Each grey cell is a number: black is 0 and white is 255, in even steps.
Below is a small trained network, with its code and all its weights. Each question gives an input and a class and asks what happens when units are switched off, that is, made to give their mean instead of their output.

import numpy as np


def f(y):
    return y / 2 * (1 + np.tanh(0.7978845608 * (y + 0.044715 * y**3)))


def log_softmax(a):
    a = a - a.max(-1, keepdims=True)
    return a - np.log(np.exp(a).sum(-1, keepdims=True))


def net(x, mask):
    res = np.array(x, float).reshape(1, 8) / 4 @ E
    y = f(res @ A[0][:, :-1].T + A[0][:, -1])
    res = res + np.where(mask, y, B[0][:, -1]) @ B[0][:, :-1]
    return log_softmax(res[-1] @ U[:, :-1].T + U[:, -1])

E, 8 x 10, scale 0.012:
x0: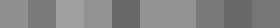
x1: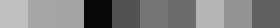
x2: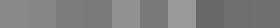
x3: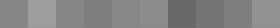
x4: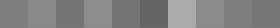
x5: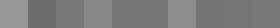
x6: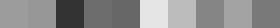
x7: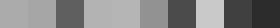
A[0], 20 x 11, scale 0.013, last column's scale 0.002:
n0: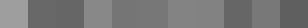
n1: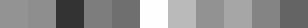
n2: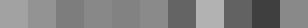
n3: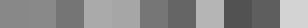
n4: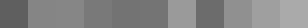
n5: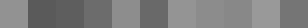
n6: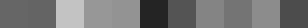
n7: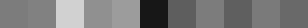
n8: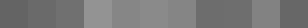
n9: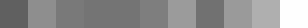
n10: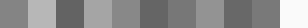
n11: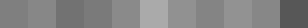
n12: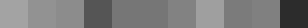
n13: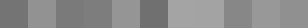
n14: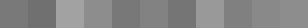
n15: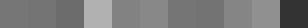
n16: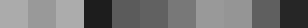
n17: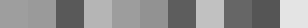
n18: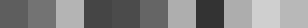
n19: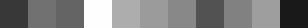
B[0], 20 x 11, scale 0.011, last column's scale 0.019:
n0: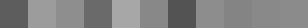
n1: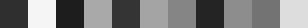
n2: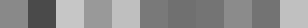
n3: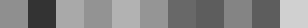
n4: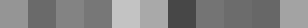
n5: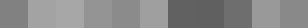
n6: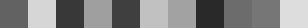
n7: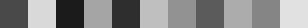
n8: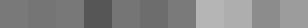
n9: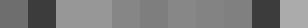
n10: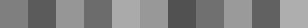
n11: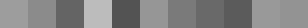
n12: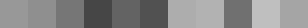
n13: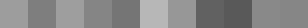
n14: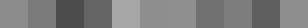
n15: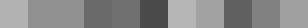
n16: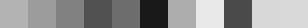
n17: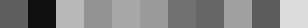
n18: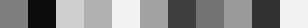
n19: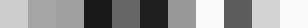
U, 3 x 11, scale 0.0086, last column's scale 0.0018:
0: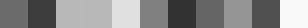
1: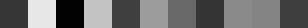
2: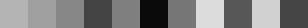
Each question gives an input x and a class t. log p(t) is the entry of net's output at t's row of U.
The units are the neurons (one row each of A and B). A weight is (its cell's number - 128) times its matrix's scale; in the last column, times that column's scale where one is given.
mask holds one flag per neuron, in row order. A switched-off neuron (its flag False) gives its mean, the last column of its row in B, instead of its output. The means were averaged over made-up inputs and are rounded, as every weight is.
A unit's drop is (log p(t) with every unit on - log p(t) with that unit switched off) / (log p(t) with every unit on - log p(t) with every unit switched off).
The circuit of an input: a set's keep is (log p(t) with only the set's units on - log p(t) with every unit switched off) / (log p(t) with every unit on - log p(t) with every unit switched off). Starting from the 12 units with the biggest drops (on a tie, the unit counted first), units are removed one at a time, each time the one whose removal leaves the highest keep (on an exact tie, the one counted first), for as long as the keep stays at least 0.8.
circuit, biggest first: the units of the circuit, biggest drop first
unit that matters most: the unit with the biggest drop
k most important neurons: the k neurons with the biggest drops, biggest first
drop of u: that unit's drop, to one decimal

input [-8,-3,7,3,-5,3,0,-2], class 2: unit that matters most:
n17
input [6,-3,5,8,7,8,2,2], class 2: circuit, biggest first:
[n18 n7]
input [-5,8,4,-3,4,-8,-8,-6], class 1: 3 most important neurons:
[n7 n6 n19]
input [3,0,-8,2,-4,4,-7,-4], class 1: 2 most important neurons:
[n6 n7]
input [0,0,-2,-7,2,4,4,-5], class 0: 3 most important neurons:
[n18 n7 n6]
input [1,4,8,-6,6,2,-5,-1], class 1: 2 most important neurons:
[n19 n7]
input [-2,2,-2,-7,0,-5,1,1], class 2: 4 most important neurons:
[n18 n7 n6 n1]
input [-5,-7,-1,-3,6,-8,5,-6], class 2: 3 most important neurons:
[n19 n17 n3]
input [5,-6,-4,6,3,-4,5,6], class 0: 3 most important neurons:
[n17 n16 n3]
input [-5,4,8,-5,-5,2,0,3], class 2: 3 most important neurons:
[n18 n16 n12]
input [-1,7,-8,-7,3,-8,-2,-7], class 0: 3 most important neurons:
[n18 n19 n9]
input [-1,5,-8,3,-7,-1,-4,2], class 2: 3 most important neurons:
[n16 n1 n12]
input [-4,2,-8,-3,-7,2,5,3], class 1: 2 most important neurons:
[n1 n18]
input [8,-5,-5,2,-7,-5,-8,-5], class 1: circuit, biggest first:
[n6]
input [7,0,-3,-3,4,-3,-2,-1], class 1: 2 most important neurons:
[n17 n19]
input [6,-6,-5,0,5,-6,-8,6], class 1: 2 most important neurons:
[n7 n6]
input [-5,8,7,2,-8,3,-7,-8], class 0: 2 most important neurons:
[n18 n19]
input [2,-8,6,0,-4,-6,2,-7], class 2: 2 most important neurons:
[n19 n17]
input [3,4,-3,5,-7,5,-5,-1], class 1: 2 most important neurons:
[n19 n7]
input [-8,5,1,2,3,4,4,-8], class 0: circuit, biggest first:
[n18]
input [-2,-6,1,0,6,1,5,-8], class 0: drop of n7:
0.0
